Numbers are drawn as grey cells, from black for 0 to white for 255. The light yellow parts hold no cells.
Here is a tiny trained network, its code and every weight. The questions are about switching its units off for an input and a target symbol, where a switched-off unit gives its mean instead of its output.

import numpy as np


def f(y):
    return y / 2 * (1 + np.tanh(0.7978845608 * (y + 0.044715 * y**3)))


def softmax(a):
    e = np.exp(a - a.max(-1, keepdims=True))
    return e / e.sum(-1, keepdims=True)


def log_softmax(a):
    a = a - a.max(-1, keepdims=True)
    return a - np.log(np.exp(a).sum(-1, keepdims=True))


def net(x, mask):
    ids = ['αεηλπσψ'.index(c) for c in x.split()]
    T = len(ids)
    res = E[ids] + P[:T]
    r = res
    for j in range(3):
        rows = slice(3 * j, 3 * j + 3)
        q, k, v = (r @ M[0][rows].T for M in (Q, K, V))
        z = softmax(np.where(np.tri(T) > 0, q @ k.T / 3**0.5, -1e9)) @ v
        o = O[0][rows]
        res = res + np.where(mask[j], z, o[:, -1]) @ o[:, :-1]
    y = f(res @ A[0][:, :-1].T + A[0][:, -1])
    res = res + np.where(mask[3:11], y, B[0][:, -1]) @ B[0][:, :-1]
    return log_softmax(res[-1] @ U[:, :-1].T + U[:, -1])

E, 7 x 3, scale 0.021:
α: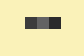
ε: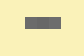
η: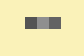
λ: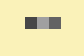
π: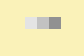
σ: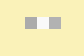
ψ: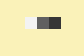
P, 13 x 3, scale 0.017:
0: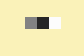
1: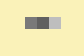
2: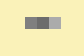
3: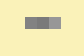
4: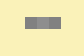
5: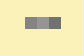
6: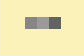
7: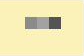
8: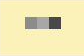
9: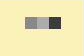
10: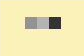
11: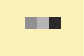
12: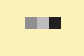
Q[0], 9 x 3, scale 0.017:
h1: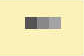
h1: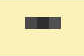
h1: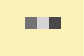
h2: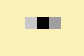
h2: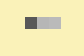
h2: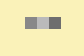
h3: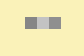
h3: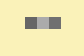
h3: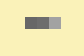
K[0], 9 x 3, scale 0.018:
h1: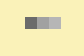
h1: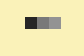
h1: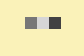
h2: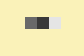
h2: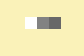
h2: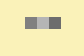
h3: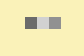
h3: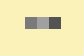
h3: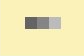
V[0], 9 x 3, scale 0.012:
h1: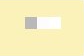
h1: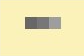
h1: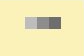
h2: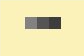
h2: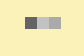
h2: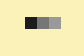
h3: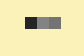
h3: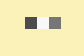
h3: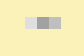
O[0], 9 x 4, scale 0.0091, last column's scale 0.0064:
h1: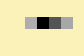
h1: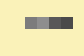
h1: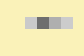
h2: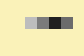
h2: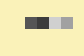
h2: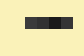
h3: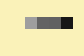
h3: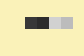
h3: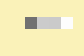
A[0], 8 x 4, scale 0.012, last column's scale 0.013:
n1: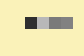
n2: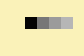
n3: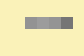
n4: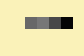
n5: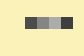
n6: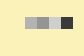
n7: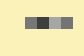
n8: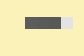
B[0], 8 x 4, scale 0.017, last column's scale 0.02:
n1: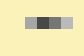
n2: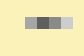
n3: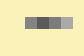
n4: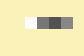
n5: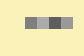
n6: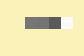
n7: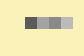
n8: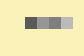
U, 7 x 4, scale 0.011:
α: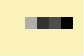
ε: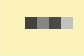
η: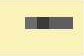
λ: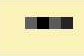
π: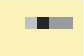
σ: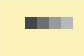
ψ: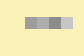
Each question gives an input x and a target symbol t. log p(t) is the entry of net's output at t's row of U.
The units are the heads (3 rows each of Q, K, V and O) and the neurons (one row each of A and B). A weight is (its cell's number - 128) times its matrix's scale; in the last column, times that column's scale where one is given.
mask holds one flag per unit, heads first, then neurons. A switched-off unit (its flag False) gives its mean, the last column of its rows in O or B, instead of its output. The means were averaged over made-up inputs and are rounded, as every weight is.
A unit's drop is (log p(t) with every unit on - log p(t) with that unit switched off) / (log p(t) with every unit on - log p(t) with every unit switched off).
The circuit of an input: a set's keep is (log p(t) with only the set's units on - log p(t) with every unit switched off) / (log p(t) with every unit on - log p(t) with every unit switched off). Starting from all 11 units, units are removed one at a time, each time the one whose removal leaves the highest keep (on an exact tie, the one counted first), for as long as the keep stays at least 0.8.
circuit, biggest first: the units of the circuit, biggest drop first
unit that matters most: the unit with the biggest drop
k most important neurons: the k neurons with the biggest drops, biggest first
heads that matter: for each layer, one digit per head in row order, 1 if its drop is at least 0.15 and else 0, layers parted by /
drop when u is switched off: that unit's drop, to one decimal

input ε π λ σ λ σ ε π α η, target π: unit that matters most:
h1
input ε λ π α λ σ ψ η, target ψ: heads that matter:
010
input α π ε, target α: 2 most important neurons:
(n1, n4)
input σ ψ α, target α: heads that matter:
111
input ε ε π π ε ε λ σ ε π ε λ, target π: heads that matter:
100
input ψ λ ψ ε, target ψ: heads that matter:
001
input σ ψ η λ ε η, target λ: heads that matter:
111
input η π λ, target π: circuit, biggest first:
(n2, h2)
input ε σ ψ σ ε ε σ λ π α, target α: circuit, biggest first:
(n4, h2)
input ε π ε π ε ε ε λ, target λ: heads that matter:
111
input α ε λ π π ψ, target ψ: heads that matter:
101
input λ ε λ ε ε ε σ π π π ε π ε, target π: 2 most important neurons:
(n7, n8)
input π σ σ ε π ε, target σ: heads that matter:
100
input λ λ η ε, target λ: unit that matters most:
h2
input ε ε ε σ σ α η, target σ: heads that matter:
001
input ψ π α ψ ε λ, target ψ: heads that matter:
010
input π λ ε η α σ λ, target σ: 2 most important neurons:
(n7, n1)
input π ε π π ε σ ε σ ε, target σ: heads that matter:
110
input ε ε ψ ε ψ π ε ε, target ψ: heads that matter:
011
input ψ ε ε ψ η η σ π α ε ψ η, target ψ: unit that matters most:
h2
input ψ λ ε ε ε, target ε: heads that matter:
011
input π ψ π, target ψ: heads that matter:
001
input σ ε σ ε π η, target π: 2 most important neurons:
(n2, n8)
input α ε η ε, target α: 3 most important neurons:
(n4, n1, n7)
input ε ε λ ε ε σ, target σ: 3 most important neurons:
(n7, n1, n5)
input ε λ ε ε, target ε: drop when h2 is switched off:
0.2
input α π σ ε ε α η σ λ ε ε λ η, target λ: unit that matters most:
h3
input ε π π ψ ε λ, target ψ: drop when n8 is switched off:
0.0
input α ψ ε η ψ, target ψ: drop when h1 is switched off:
0.2
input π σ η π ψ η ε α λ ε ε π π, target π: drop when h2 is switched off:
0.1
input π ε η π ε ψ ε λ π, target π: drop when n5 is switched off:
0.1
